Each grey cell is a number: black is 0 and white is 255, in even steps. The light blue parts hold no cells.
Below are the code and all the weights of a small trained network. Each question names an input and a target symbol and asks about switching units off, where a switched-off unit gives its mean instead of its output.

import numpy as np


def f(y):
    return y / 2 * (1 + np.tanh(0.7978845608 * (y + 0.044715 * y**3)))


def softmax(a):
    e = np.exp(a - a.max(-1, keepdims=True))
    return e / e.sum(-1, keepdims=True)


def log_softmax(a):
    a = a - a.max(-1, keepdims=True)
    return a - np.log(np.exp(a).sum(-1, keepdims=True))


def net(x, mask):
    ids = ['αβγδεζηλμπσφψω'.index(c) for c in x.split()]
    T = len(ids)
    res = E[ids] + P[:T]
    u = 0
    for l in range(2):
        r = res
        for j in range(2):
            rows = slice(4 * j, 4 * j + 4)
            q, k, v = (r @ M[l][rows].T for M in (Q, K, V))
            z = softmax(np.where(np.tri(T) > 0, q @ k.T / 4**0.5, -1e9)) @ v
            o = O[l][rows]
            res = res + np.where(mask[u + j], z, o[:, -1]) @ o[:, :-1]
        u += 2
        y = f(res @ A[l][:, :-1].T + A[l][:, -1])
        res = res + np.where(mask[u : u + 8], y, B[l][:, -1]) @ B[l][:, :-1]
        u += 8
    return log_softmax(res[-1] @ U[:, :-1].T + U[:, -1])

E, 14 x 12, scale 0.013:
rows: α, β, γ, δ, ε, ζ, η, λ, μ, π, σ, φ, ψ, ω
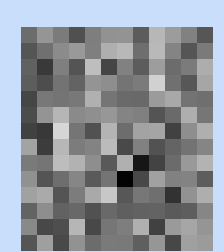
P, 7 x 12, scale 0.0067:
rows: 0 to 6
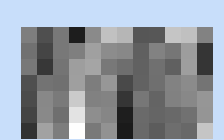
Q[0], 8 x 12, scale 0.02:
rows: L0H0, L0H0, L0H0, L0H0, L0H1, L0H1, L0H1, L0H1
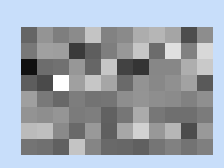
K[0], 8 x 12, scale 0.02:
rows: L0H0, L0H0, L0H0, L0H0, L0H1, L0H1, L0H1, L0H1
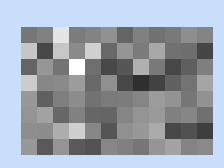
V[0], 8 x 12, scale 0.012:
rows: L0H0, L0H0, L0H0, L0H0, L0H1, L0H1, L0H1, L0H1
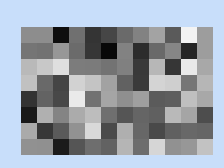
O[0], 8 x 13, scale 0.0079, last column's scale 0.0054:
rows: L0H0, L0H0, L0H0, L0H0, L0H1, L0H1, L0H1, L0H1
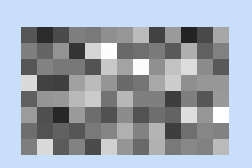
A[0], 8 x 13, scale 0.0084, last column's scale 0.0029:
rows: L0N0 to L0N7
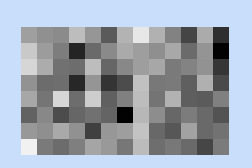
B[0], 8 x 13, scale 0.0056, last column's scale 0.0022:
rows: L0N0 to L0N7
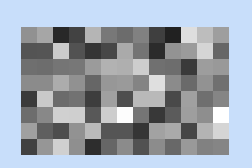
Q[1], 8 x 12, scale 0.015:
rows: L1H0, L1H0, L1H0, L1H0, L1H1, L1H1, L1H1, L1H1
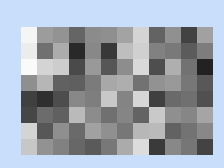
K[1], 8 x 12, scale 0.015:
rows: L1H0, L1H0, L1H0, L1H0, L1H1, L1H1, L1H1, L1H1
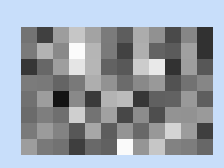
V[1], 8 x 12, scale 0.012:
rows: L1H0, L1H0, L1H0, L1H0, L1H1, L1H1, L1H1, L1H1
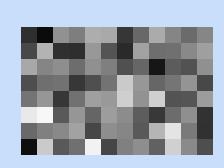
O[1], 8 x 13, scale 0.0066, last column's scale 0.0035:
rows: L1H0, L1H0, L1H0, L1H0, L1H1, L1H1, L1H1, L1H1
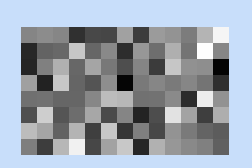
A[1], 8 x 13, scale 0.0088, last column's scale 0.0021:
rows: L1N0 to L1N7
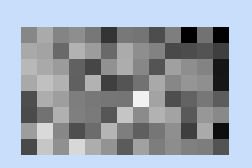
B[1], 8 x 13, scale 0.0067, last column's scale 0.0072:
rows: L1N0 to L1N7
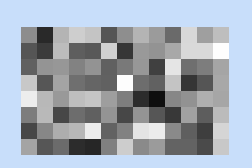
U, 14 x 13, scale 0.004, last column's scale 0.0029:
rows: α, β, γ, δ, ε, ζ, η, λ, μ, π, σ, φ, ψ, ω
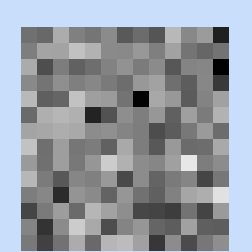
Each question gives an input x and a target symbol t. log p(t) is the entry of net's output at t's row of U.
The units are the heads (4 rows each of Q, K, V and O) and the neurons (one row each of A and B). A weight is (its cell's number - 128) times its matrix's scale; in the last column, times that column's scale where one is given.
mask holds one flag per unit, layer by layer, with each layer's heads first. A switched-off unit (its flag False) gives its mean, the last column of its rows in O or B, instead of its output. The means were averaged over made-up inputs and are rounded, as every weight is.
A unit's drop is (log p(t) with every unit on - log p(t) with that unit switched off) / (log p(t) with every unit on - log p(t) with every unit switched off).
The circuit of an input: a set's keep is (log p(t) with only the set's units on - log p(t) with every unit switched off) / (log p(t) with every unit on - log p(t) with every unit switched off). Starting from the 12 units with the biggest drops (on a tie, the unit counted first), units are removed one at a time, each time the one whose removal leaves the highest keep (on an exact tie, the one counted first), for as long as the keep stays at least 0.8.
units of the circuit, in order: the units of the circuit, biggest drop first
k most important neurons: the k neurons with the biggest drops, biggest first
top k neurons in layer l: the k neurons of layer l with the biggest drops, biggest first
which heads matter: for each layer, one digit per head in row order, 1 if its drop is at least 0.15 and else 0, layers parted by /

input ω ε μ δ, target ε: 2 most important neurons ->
(L1N1, L0N5)
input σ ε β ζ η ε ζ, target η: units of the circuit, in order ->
(L1N4, L0H0, L1H1)
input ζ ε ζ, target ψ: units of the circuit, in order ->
(L0H1, L1H1)
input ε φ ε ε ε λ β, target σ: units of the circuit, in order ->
(L0H1, L1H0, L0H0)
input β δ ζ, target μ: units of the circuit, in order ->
(L1H0, L1N1, L0H0)
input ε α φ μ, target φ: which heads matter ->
10 / 01
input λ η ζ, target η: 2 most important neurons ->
(L1N4, L0N4)
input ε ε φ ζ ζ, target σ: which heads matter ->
11 / 11
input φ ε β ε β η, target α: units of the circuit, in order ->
(L1H0, L0H0)
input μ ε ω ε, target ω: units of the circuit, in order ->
(L0H0)
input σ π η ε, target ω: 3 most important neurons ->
(L1N7, L0N0, L0N5)
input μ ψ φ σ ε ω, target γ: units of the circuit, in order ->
(L1H0, L0H1, L0H0, L1H1)
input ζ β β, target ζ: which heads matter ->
10 / 01
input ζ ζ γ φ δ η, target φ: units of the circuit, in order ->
(L0H0)
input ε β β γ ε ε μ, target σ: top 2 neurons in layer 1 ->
(L1N1, L1N6)
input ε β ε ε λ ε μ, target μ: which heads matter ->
10 / 00
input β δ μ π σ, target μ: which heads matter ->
11 / 10
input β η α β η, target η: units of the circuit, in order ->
(L1N4, L1H1, L0H0)
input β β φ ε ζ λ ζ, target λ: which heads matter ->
10 / 01
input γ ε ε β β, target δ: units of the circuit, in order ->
(L0H1, L1N6, L1H1)
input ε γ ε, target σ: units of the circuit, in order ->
(L0H0, L1H0, L0H1, L0N5)
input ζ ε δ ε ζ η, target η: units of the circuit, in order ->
(L0H0, L1N4, L1H1)
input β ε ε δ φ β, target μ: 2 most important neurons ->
(L1N1, L0N0)
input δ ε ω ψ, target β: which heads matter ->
01 / 11
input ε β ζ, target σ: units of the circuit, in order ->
(L0H1, L1H0, L0H0, L0N6)
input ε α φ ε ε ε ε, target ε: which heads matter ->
10 / 00
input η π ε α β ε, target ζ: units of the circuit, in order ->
(L0H1, L1H1, L0N4)
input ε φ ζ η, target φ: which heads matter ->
10 / 01
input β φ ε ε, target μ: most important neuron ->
(L1N1)
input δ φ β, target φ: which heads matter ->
10 / 00
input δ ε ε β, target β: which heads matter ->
11 / 11
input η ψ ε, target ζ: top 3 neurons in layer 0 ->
(L0N4, L0N6, L0N5)
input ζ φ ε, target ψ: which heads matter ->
01 / 11
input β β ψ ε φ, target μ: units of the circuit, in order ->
(L1H0, L1N1, L0H0, L1N0)
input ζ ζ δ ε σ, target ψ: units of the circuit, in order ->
(L0H1, L1H0, L0H0)
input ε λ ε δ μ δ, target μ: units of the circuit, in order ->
(L0H0)
